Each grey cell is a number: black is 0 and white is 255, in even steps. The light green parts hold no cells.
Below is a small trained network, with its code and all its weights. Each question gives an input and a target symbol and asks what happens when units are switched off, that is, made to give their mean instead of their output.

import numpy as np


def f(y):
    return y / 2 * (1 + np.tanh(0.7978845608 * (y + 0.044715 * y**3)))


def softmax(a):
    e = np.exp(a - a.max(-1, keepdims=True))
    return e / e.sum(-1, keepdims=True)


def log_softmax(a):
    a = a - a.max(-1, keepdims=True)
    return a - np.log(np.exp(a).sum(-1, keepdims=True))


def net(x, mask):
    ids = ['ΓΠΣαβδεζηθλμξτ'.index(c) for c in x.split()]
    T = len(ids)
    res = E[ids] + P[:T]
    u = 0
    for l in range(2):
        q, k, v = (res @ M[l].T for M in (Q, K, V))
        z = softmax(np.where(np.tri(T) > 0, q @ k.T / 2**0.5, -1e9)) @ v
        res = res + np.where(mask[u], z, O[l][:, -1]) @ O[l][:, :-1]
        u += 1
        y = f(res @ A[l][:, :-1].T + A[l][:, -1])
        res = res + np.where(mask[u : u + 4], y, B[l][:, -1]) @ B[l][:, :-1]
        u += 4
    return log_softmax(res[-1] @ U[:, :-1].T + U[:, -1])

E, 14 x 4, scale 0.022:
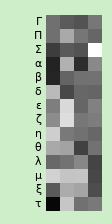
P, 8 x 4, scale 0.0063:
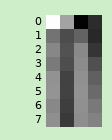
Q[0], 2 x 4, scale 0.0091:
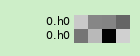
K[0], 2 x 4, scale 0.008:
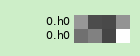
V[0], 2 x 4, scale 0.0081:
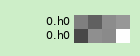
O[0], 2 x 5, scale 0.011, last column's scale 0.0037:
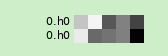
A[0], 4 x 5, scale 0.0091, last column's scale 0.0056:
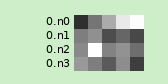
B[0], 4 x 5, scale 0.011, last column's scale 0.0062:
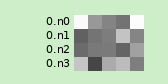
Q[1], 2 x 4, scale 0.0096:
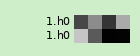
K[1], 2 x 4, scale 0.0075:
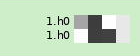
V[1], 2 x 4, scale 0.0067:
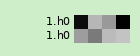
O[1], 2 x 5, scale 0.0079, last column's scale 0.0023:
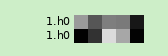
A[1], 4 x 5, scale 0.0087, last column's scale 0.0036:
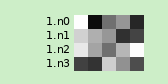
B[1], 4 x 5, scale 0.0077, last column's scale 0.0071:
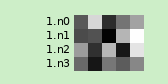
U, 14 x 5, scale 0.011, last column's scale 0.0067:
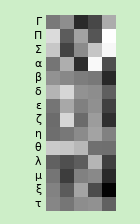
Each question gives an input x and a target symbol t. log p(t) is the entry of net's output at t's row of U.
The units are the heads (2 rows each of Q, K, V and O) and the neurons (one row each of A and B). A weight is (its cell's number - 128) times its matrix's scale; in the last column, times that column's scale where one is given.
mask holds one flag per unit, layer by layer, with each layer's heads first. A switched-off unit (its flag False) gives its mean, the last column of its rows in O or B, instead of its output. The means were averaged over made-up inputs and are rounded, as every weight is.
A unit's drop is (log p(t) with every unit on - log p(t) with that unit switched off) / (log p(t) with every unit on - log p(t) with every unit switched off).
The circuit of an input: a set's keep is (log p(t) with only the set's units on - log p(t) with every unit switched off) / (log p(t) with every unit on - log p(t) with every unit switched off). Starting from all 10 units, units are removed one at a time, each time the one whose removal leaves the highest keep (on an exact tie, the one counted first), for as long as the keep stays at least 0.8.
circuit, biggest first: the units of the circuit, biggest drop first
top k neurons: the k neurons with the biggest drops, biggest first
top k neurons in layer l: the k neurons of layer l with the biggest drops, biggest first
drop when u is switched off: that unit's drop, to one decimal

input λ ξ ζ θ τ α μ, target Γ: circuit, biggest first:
[1.n1]
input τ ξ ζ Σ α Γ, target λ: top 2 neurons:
[0.n0; 1.n3]
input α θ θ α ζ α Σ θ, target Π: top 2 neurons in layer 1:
[1.n2; 1.n1]
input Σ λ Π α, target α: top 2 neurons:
[0.n0; 1.n2]
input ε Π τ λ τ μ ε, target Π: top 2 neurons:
[1.n2; 1.n0]
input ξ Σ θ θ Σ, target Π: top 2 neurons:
[1.n2; 1.n1]
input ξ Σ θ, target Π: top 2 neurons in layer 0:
[0.n3; 0.n0]
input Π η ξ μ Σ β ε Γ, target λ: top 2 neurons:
[1.n3; 0.n3]
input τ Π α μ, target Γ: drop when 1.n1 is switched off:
0.5
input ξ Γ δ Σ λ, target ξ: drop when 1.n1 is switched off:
0.5
